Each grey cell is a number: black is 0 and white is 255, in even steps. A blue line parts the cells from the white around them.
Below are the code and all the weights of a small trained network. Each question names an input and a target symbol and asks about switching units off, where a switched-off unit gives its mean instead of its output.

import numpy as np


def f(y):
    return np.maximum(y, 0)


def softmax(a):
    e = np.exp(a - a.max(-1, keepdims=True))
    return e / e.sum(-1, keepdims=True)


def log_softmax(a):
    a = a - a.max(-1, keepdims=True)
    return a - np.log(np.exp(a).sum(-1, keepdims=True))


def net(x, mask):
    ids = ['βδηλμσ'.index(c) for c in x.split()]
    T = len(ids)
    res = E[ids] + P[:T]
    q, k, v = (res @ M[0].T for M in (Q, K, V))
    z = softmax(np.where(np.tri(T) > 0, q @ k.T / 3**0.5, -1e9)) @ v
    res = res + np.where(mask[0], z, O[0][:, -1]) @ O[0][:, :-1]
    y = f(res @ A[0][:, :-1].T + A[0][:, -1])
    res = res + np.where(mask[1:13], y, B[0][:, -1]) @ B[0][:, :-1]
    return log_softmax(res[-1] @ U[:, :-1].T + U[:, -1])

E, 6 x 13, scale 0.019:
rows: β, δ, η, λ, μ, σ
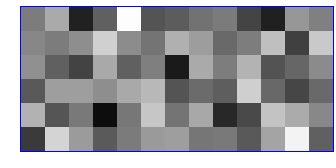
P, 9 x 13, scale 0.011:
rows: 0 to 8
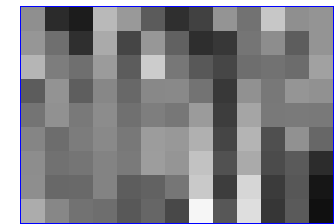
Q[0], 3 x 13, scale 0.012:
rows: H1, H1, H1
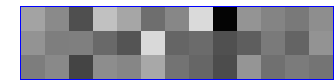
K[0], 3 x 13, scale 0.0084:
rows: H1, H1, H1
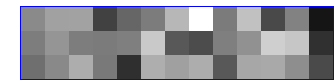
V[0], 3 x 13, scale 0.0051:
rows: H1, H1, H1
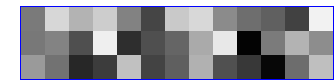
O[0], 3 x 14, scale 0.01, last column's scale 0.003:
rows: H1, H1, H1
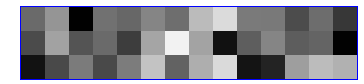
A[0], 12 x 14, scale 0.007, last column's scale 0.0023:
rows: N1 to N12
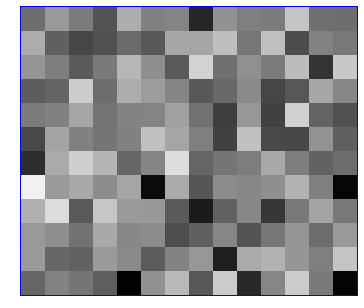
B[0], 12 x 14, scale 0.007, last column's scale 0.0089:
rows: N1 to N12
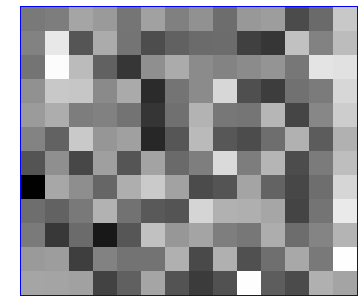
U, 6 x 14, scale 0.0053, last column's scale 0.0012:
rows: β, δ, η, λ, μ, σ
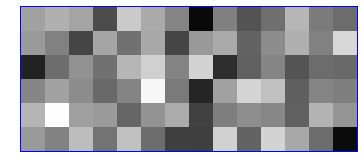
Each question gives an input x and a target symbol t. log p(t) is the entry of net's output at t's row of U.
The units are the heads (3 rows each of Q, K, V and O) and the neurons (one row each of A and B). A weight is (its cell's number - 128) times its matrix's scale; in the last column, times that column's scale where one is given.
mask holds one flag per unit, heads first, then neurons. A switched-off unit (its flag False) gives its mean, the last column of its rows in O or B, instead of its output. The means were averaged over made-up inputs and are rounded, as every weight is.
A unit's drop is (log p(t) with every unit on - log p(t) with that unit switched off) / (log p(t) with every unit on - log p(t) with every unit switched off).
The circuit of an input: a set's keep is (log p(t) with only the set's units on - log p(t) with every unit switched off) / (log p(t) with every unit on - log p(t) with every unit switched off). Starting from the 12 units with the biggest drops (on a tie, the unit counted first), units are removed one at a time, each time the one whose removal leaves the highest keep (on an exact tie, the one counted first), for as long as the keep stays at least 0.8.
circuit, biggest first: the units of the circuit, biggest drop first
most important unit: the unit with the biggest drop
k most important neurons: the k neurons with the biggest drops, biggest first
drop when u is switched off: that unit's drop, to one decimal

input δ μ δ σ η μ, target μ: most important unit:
N3
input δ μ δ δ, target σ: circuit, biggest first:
H1, N3
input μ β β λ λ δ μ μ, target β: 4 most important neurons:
N9, N7, N3, N6
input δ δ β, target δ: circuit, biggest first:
H1, N9
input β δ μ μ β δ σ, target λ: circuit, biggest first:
N12, N4, N7
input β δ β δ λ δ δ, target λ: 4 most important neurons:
N8, N4, N6, N5
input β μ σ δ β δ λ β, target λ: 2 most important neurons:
N8, N3
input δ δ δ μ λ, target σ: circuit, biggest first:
H1, N4
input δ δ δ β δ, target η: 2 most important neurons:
N11, N4
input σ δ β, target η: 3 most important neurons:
N9, N8, N6
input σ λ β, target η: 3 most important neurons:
N9, N8, N10
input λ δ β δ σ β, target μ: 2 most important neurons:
N3, N11
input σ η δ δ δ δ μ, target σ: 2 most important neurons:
N4, N5
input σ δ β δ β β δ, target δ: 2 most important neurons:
N8, N2
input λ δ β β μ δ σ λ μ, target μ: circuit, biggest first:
N3
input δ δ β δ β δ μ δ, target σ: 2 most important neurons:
N4, N3
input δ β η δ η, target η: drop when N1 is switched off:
-0.1
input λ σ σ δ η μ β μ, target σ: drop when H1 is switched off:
1.2
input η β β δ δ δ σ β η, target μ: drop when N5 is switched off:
0.0
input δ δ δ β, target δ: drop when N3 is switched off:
-0.2
